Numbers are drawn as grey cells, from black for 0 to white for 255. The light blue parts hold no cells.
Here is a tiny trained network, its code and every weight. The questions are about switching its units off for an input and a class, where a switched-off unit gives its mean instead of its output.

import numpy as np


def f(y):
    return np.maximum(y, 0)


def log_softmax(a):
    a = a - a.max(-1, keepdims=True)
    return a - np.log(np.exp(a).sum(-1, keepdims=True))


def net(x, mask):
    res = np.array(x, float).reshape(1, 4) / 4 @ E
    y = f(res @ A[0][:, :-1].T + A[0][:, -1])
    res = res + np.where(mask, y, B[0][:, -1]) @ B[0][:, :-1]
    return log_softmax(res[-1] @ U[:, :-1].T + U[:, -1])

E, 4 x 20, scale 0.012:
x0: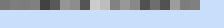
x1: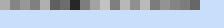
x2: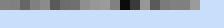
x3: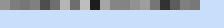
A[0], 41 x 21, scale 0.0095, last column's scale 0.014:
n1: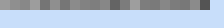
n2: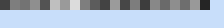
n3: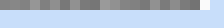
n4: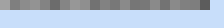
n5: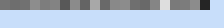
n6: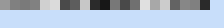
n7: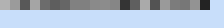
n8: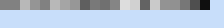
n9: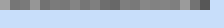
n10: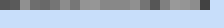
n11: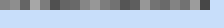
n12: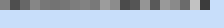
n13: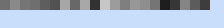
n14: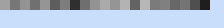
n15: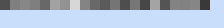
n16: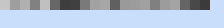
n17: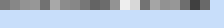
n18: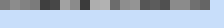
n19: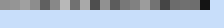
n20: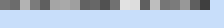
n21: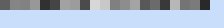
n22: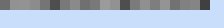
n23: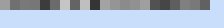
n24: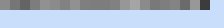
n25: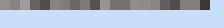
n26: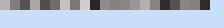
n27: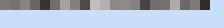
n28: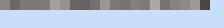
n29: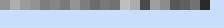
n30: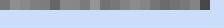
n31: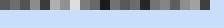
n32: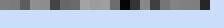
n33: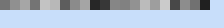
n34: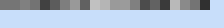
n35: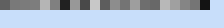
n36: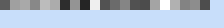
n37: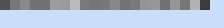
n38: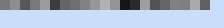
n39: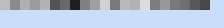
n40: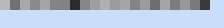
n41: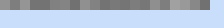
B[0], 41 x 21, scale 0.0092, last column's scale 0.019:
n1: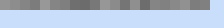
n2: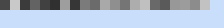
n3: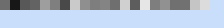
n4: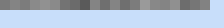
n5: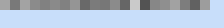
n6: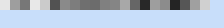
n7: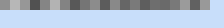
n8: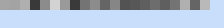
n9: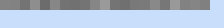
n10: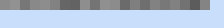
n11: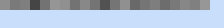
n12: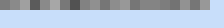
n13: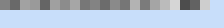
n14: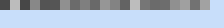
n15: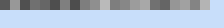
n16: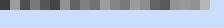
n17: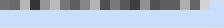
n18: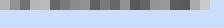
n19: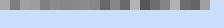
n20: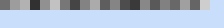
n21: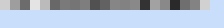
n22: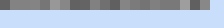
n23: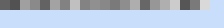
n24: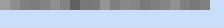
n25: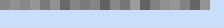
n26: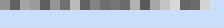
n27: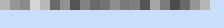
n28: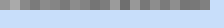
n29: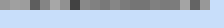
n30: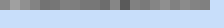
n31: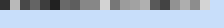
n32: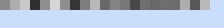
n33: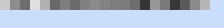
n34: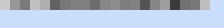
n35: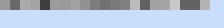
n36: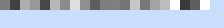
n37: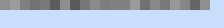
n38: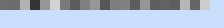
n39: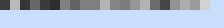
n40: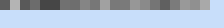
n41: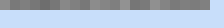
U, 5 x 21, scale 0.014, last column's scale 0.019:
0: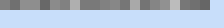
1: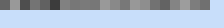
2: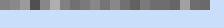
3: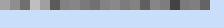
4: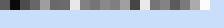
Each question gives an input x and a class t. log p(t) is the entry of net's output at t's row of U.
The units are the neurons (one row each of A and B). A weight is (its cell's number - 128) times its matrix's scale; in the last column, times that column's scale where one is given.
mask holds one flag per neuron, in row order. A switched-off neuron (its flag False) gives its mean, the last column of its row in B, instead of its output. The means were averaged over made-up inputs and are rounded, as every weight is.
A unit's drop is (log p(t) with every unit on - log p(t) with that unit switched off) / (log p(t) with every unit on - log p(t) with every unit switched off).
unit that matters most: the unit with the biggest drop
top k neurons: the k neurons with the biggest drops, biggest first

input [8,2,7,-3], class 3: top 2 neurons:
n21; n34
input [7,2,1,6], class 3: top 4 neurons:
n21; n36; n18; n34
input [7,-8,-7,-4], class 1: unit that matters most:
n31
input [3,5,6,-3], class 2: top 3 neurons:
n38; n32; n31
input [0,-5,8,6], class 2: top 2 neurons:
n32; n38
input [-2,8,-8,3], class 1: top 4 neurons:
n39; n16; n14; n40
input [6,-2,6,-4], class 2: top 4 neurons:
n38; n32; n6; n33
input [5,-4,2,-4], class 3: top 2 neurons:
n21; n23
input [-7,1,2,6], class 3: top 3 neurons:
n6; n36; n33
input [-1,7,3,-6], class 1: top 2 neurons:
n39; n16
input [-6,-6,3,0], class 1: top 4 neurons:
n31; n2; n21; n15
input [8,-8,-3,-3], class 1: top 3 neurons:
n31; n2; n15
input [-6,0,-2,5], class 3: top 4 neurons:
n6; n36; n33; n35
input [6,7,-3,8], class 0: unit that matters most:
n13
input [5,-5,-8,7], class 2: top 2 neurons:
n20; n17
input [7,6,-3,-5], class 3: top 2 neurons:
n21; n27
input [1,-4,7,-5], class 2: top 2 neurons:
n32; n38
